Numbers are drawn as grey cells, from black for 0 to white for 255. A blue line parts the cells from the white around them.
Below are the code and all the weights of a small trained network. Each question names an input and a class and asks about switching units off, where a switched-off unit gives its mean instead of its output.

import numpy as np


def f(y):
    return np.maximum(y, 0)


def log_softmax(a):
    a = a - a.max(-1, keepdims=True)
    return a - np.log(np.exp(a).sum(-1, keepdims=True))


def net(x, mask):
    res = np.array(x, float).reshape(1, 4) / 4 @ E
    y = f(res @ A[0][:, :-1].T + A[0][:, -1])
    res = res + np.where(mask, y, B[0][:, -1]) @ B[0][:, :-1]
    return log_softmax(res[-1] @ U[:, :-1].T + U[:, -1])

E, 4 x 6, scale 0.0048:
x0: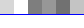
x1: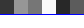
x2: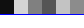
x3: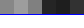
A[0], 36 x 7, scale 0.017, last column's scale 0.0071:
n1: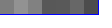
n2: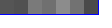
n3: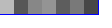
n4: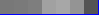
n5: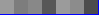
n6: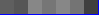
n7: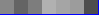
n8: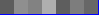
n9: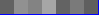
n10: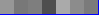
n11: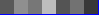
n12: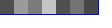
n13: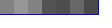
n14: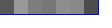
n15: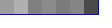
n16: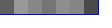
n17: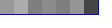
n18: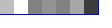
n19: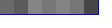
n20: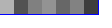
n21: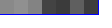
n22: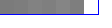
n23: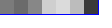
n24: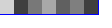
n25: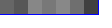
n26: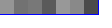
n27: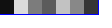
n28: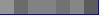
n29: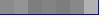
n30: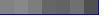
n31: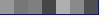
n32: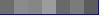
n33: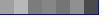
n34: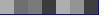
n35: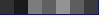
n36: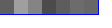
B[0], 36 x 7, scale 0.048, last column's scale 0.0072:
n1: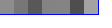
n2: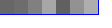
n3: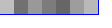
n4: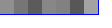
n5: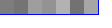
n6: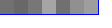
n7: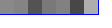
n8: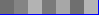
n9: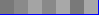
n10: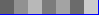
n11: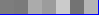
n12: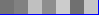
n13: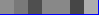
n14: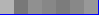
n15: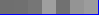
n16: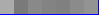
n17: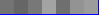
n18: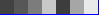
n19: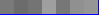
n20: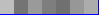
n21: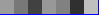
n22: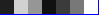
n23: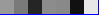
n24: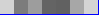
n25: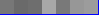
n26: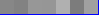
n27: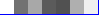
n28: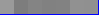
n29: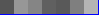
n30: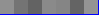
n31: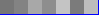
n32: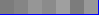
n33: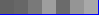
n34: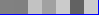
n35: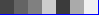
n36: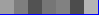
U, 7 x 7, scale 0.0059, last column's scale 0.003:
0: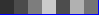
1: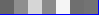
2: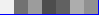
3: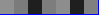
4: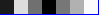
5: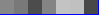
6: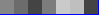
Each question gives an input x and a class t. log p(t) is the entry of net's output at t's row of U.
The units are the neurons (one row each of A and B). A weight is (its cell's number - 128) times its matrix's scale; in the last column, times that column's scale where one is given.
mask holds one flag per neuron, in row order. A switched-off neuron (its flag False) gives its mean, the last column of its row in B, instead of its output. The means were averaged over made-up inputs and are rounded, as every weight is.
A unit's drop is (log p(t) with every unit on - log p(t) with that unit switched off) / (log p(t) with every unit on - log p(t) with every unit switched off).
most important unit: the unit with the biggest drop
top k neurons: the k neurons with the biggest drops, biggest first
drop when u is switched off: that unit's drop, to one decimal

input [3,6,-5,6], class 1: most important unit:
n12
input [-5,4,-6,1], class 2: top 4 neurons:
n24; n18; n3; n20
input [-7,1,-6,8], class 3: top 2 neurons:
n21; n18
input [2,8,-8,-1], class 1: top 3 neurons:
n12; n11; n27
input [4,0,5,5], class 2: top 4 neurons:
n27; n23; n35; n7
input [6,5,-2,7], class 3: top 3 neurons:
n21; n35; n13
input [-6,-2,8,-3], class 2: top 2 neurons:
n27; n18
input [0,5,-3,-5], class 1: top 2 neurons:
n12; n11
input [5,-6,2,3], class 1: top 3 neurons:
n34; n35; n31
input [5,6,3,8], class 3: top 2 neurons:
n21; n36
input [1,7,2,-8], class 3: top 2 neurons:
n23; n7
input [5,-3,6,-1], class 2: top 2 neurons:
n27; n35
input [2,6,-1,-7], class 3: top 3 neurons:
n23; n7; n34
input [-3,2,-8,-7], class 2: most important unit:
n24
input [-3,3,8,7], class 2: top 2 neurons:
n27; n23
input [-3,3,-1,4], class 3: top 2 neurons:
n18; n21
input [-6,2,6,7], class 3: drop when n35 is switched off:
-0.1
